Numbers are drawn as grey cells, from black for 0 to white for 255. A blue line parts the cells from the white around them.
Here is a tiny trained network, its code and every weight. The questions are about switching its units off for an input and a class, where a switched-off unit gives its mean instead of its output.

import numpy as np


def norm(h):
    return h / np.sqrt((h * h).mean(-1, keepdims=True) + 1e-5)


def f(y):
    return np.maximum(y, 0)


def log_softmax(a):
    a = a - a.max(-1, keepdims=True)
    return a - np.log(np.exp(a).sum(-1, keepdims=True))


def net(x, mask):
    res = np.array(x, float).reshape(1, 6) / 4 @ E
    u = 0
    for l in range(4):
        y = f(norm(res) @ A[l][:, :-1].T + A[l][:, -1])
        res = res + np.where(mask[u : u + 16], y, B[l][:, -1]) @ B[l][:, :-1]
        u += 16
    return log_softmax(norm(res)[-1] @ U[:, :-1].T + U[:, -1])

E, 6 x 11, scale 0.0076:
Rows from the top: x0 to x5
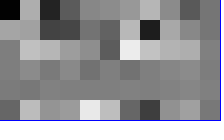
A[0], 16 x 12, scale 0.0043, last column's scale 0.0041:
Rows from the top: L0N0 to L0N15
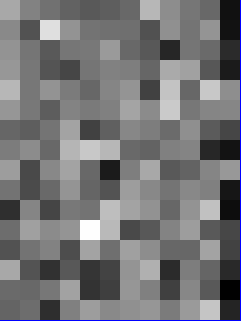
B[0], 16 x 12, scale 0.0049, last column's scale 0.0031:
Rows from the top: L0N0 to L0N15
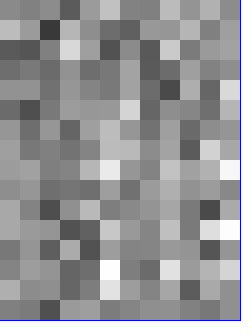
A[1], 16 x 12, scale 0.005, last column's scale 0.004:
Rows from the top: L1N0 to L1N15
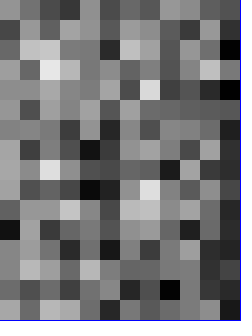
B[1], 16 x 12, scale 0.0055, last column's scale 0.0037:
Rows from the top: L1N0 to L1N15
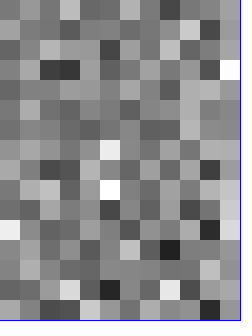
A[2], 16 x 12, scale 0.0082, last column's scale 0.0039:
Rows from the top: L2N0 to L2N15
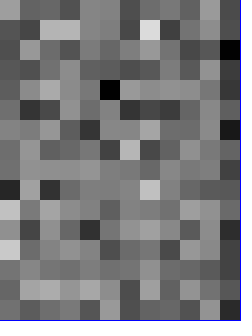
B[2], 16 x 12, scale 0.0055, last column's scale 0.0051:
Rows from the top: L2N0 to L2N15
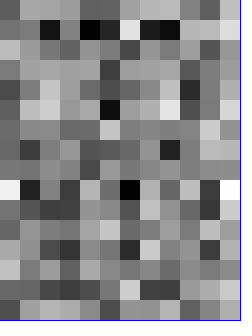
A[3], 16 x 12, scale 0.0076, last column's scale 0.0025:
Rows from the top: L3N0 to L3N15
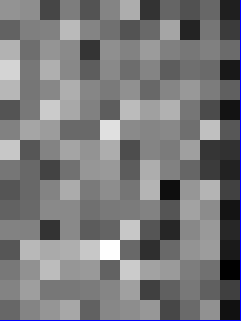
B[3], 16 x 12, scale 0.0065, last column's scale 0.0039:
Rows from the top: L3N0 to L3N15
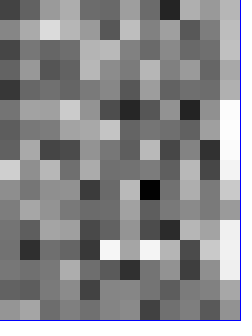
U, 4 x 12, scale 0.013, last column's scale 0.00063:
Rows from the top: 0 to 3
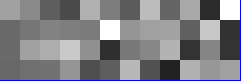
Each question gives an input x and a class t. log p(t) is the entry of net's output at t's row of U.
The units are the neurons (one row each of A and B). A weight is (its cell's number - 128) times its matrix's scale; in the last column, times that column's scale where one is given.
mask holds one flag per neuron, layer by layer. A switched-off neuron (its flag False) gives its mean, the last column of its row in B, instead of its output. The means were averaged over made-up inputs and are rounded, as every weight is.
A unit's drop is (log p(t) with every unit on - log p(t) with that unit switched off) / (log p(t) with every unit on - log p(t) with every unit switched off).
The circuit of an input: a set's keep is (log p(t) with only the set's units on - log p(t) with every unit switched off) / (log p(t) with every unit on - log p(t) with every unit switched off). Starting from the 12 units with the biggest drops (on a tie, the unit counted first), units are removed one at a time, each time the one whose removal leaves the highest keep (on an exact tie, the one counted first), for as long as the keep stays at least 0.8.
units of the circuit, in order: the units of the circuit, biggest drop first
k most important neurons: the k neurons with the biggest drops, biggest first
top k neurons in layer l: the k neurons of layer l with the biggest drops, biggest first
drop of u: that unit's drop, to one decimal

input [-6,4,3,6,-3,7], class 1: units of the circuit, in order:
(L3N12)
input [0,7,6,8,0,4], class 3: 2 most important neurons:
(L2N7 L2N5)
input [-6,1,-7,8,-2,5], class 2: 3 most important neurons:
(L2N5 L2N9 L1N11)
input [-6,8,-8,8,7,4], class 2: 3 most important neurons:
(L2N5 L2N1 L1N14)
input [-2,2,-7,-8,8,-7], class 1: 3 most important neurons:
(L1N7 L0N13 L1N9)
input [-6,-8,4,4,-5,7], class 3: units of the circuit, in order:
(L2N14 L2N1)
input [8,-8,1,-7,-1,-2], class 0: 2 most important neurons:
(L2N9 L1N11)
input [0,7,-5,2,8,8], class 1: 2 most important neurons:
(L3N12 L2N1)
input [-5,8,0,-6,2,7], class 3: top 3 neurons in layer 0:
(L0N8 L0N13 L0N4)
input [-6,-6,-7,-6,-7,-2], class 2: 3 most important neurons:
(L2N5 L1N14 L2N9)
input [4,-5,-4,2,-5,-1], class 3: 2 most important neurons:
(L2N1 L1N4)
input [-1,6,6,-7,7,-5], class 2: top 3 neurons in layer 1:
(L1N2 L1N10 L1N3)
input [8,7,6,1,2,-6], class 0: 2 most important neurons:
(L2N9 L2N1)
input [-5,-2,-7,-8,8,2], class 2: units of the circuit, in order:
(L2N5)
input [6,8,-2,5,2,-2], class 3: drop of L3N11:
0.1
